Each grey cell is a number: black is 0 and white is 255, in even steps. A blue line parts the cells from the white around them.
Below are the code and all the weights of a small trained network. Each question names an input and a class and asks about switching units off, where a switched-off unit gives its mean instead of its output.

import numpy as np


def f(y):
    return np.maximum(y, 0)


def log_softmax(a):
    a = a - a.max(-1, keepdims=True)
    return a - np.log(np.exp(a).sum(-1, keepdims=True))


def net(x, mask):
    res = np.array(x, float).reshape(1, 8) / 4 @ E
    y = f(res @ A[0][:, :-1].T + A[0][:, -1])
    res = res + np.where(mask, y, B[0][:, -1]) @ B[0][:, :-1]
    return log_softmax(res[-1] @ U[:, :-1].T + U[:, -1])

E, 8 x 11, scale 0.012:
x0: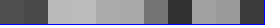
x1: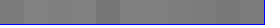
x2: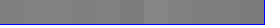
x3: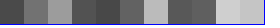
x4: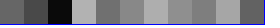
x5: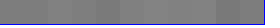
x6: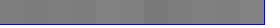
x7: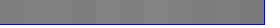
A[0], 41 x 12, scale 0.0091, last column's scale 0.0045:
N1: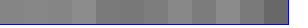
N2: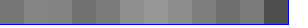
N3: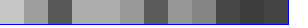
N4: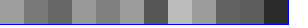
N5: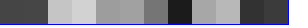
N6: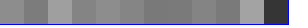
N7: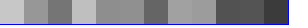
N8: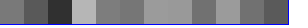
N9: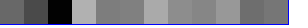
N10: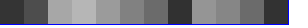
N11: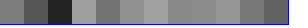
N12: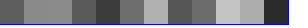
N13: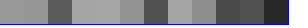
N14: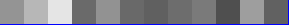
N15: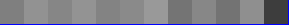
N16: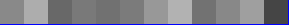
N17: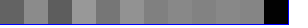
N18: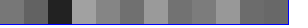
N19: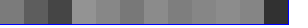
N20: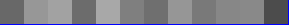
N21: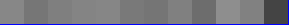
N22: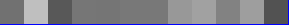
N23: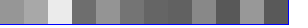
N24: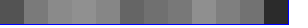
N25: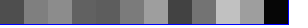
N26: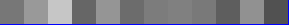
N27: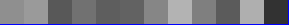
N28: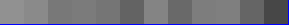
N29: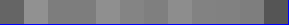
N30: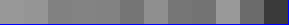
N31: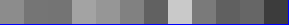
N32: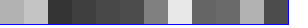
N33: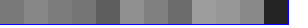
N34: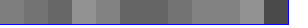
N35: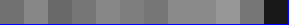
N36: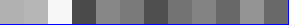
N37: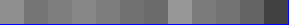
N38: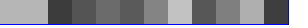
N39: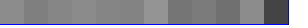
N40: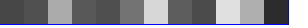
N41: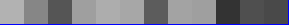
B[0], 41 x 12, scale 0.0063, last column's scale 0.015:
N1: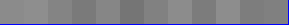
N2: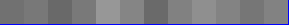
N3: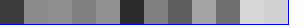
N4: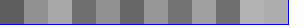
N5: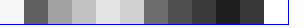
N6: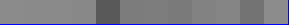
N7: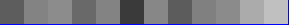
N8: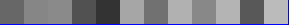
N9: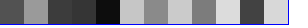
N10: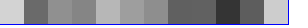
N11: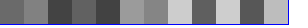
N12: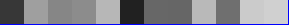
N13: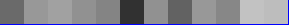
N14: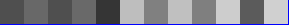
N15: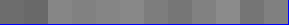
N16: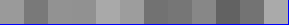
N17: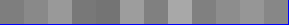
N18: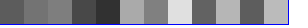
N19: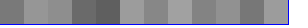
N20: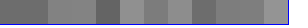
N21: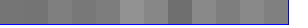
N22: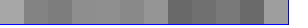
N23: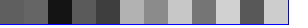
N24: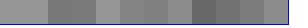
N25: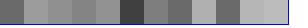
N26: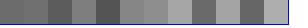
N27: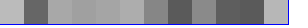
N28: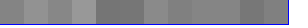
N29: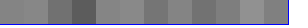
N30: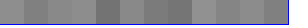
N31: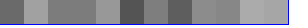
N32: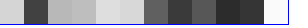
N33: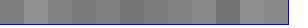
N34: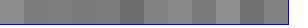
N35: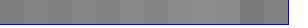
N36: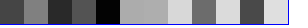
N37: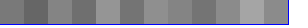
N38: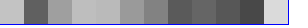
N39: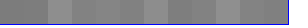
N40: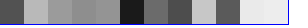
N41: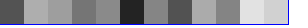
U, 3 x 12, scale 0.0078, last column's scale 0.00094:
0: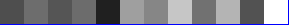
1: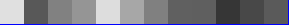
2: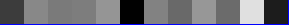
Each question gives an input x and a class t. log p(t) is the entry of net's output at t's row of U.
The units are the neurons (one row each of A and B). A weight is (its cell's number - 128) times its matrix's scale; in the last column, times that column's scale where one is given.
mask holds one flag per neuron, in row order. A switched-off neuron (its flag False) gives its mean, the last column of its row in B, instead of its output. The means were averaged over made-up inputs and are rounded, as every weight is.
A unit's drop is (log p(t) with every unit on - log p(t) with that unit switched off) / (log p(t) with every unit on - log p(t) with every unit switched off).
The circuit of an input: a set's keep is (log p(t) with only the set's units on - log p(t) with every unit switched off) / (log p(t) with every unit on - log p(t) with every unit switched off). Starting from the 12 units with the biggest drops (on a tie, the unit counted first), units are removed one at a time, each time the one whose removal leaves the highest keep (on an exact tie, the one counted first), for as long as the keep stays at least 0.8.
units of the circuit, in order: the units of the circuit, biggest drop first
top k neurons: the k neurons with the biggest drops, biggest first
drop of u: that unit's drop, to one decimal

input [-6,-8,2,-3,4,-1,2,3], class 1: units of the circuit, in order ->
(N32)
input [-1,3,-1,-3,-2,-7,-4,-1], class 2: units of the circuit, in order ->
(N9 N5)
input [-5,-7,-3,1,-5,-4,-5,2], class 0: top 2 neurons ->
(N36 N5)
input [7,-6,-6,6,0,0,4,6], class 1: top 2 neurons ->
(N5 N10)
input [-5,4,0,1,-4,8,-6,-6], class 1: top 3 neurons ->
(N32 N9 N38)
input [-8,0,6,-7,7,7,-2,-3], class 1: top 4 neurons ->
(N32 N38 N36 N27)
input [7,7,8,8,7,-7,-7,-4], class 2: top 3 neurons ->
(N40 N12 N25)
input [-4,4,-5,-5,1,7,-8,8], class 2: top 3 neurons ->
(N5 N41 N3)
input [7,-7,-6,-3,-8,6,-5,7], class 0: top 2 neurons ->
(N36 N23)
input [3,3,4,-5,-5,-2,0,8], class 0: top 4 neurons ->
(N36 N40 N23 N14)
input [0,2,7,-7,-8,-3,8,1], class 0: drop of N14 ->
0.1
